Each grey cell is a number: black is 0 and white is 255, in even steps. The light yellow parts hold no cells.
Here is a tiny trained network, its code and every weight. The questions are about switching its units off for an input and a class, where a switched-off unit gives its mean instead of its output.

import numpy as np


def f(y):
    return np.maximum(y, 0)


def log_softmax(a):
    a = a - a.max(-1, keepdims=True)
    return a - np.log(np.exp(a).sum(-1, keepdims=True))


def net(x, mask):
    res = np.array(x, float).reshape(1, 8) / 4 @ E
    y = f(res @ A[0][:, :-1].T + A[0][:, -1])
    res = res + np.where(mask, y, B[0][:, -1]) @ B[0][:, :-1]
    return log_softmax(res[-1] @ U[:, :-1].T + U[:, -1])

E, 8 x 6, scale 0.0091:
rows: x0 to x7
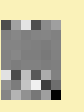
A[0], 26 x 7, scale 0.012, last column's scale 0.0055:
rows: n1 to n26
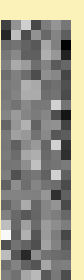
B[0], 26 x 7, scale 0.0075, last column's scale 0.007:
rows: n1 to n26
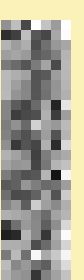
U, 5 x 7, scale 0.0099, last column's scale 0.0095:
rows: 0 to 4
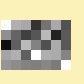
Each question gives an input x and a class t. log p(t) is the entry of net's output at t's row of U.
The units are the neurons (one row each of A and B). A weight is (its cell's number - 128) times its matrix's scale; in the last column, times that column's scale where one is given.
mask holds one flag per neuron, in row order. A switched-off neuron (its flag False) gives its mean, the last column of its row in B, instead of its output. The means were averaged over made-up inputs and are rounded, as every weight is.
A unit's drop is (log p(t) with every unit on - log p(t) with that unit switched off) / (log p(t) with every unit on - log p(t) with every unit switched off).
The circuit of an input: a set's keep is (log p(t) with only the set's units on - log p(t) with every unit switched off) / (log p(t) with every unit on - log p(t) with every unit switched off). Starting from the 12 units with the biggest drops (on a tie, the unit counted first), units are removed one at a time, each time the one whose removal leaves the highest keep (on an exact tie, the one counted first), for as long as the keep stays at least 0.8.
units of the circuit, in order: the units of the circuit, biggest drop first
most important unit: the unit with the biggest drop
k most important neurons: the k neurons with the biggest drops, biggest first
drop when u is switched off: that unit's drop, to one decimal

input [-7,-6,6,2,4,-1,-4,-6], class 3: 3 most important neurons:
n24; n20; n18
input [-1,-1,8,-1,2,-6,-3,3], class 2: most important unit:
n2
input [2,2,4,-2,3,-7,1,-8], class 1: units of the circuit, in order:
n13; n16
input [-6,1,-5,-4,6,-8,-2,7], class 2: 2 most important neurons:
n2; n16
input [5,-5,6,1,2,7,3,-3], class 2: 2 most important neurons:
n22; n21
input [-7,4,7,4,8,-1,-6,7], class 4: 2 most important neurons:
n24; n16
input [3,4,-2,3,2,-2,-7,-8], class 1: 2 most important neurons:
n16; n9
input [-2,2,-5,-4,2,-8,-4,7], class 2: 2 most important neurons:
n2; n16
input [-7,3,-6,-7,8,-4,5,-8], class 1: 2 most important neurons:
n13; n16
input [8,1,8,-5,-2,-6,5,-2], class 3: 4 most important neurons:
n1; n22; n11; n19
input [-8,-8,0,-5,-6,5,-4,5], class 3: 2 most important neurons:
n24; n2
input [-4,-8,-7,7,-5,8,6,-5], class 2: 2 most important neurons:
n22; n21
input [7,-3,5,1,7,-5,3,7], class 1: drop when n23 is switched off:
0.1
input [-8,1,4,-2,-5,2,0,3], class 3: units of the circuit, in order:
n24
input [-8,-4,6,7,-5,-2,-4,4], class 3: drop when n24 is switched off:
0.7
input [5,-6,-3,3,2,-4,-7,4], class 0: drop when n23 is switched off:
0.2
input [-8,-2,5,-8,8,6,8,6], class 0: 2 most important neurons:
n26; n15
